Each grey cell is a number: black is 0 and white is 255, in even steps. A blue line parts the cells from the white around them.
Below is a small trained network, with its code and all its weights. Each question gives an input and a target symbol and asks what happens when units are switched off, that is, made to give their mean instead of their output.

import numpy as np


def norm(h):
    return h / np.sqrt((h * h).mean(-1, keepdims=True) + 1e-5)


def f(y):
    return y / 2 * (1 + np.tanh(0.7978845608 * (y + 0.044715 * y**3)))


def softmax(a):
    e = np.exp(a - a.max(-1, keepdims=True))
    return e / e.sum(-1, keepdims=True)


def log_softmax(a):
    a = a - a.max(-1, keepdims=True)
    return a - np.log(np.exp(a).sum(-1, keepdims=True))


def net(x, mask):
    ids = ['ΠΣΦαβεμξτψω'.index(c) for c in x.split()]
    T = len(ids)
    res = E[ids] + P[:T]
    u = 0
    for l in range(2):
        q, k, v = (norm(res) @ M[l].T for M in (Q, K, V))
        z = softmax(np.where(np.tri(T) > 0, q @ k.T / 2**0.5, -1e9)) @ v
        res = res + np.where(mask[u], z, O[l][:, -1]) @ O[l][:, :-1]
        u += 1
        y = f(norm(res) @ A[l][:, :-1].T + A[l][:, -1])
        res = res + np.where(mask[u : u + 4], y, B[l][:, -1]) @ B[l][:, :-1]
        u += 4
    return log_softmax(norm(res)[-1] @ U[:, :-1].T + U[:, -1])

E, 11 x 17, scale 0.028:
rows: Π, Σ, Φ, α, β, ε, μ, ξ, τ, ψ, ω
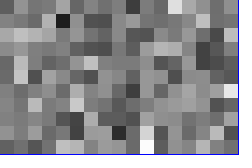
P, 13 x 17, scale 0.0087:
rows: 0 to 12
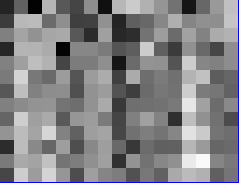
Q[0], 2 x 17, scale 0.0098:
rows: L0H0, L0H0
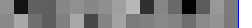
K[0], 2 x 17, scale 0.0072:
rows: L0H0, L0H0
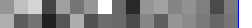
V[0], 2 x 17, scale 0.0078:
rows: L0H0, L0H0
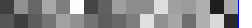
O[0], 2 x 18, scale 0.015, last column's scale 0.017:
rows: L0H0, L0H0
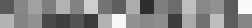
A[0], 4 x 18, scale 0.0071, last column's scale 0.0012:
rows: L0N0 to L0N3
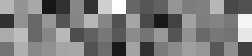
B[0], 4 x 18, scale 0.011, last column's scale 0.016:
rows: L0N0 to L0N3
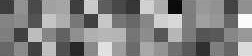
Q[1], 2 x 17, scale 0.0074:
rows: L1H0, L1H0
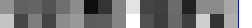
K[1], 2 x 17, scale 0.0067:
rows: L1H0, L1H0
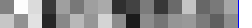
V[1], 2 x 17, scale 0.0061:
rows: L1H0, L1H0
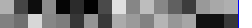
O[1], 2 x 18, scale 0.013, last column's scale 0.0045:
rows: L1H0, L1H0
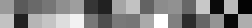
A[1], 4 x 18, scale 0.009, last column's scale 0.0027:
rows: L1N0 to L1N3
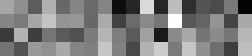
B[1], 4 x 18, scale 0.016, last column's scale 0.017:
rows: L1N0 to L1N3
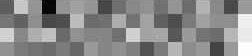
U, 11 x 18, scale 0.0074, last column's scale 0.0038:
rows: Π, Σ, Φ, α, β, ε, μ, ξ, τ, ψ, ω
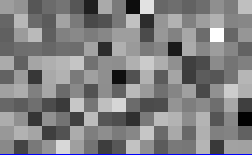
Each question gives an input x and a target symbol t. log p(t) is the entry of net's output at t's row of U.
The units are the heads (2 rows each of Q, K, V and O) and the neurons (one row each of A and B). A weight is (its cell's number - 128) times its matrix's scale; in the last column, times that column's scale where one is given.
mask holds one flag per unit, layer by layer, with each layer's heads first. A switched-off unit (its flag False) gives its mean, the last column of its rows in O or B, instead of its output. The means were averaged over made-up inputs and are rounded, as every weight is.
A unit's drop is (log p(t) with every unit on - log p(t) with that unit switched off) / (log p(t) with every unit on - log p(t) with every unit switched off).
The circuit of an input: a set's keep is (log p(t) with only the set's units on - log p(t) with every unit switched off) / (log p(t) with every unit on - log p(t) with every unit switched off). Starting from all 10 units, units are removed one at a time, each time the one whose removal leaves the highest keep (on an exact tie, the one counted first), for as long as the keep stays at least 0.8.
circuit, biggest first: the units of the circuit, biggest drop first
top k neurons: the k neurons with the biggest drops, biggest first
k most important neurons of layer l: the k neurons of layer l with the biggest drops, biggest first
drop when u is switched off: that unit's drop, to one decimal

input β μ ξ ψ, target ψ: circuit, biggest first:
[L0H0; L1N0]
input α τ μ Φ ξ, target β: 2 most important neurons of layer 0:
[L0N1; L0N3]
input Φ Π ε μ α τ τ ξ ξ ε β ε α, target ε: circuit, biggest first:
[L0H0]
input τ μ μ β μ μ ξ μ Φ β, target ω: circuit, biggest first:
[L0H0; L1H0]
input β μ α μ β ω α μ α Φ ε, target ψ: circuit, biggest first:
[L0H0; L1N0; L1N1]
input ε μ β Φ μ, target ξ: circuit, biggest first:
[L1N2; L1H0; L0H0]
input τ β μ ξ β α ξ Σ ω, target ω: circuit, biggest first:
[L1H0; L0H0]
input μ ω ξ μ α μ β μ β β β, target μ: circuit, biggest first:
[L1H0; L1N2]
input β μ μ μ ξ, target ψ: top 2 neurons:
[L1N0; L0N3]
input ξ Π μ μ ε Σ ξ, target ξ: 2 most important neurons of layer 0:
[L0N0; L0N3]
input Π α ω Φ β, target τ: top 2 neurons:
[L0N0; L1N3]
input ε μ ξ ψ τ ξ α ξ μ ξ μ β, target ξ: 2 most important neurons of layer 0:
[L0N2; L0N0]
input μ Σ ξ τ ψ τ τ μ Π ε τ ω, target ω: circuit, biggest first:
[L0N3; L1H0]
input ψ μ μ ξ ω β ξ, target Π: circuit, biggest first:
[L0H0]
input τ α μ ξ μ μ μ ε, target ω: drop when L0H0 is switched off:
1.3
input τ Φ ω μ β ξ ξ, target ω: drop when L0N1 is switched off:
0.1
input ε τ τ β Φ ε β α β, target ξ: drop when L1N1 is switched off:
0.3
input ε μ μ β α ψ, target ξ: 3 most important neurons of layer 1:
[L1N1; L1N2; L1N3]
